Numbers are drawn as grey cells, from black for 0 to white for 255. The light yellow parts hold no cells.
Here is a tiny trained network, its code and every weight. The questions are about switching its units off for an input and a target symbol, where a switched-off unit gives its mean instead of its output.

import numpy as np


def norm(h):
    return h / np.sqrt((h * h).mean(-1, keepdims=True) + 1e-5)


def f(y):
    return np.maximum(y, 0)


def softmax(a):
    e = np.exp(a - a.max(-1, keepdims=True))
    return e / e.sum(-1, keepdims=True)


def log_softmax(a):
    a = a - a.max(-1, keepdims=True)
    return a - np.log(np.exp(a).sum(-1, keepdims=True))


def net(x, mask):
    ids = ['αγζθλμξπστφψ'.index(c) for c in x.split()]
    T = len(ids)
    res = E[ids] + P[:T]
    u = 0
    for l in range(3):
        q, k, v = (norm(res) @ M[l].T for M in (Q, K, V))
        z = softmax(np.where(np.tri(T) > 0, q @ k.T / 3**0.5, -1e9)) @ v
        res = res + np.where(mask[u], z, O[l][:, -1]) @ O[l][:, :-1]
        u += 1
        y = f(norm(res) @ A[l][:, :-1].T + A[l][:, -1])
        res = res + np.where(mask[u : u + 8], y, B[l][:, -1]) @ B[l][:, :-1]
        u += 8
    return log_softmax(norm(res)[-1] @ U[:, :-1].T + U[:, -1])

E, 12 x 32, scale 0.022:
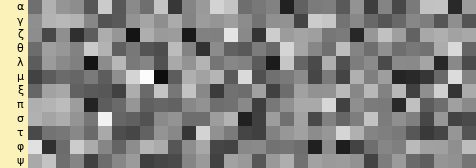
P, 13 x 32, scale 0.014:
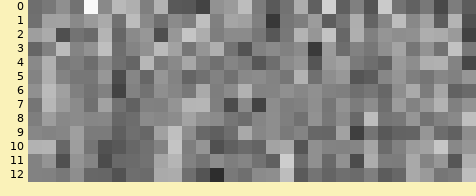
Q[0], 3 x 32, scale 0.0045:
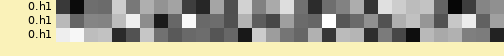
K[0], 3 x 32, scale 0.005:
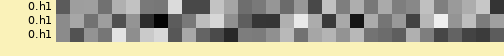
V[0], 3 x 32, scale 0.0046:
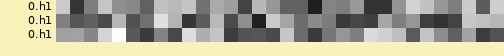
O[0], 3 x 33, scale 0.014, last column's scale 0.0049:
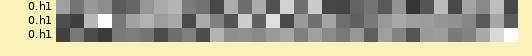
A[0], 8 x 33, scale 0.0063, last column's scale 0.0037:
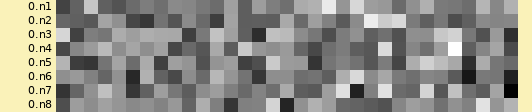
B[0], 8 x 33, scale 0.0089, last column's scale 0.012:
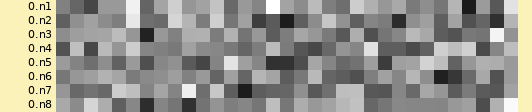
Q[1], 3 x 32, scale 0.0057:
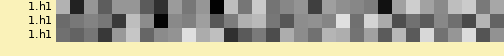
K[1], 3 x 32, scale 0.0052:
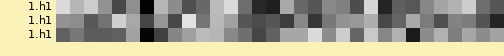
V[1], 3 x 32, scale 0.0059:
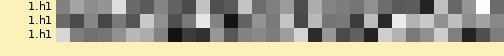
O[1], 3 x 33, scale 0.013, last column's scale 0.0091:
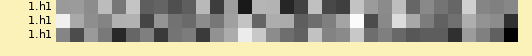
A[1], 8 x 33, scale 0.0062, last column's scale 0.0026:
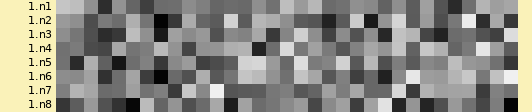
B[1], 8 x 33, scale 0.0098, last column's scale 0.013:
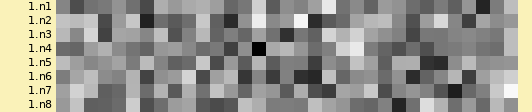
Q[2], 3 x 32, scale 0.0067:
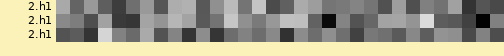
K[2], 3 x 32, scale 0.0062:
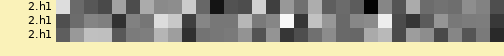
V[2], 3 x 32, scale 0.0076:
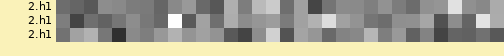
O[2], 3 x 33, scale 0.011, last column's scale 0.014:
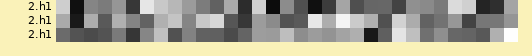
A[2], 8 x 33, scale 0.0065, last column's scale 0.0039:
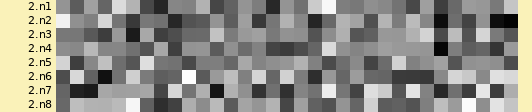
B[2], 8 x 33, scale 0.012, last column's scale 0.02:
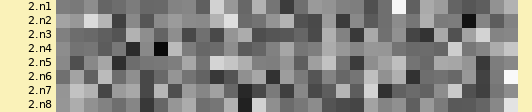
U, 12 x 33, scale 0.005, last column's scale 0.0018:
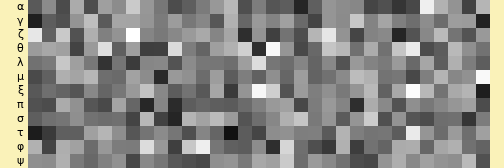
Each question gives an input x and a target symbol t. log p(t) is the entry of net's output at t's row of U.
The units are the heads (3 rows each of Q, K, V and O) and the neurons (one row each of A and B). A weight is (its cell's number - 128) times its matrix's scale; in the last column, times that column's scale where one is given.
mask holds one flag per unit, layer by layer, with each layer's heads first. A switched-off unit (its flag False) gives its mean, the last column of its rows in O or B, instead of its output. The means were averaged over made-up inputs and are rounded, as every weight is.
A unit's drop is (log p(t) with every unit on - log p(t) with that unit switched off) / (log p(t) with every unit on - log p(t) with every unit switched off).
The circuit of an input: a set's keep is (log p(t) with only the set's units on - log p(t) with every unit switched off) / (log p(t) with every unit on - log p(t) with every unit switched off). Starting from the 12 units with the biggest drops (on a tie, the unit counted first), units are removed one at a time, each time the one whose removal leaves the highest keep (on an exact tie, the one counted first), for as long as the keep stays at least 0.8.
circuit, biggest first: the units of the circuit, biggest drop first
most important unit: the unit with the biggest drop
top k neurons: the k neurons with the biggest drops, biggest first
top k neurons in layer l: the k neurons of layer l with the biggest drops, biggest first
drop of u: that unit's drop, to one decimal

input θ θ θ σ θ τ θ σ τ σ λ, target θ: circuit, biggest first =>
(0.h1; 1.n7; 2.n6)
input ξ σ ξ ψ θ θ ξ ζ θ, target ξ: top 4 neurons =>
(0.n8; 0.n7; 1.n7; 2.n8)
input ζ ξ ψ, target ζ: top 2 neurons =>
(2.n8; 2.n6)
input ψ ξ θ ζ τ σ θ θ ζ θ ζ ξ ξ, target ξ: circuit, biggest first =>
(0.h1; 1.h1)
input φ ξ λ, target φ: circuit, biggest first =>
(0.h1)
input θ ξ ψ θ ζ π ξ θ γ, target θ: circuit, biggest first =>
(0.h1; 1.n6; 2.n6)
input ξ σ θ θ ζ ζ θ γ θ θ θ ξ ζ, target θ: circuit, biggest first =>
(0.h1; 1.h1; 1.n2)
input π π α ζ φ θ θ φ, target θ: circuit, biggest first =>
(0.h1; 1.h1)
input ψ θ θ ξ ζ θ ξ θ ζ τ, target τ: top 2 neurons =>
(0.n2; 0.n8)
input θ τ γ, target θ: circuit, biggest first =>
(0.h1; 2.n6)
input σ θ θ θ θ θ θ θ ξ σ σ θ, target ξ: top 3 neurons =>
(0.n8; 1.n4; 0.n7)
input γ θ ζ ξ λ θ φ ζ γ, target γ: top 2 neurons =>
(0.n6; 1.n6)
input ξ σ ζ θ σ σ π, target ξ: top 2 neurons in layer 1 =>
(1.n4; 1.n7)
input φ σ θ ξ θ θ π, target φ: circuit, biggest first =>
(0.h1; 2.n5)
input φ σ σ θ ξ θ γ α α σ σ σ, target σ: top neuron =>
(0.n2)
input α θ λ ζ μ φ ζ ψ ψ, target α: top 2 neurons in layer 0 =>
(0.n1; 0.n2)
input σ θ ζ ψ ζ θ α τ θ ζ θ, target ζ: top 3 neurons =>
(0.n4; 2.n8; 2.n6)
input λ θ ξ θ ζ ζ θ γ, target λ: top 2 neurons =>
(2.n2; 2.n4)
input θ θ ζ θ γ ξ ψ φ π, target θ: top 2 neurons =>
(0.n4; 2.n4)
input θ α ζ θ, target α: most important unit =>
2.h1
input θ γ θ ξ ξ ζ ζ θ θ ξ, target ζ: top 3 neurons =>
(0.n2; 1.n7; 0.n1)
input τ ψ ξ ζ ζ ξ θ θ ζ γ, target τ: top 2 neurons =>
(2.n3; 1.n7)
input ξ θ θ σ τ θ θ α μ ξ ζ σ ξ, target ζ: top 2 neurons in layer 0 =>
(0.n2; 0.n6)
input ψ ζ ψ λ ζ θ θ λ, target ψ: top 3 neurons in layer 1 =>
(1.n8; 1.n6; 1.n7)
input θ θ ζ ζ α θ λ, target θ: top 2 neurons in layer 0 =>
(0.n4; 0.n7)
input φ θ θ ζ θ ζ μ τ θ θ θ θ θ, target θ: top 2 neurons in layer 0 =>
(0.n7; 0.n1)
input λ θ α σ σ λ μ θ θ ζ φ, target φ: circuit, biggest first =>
(0.n5)
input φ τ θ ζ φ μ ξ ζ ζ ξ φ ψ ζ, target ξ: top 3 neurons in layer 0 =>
(0.n2; 0.n1; 0.n8)
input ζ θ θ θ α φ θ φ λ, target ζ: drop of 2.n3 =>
0.0
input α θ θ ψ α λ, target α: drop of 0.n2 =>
0.1
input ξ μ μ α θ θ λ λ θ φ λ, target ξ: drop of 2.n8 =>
0.2
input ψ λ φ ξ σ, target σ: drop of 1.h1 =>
0.6
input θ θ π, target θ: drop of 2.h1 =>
-0.1
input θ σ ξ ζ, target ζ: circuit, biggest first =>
(2.h1)
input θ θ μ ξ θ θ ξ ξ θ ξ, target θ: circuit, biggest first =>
(1.h1; 1.n2)
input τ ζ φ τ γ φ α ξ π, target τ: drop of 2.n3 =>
0.2
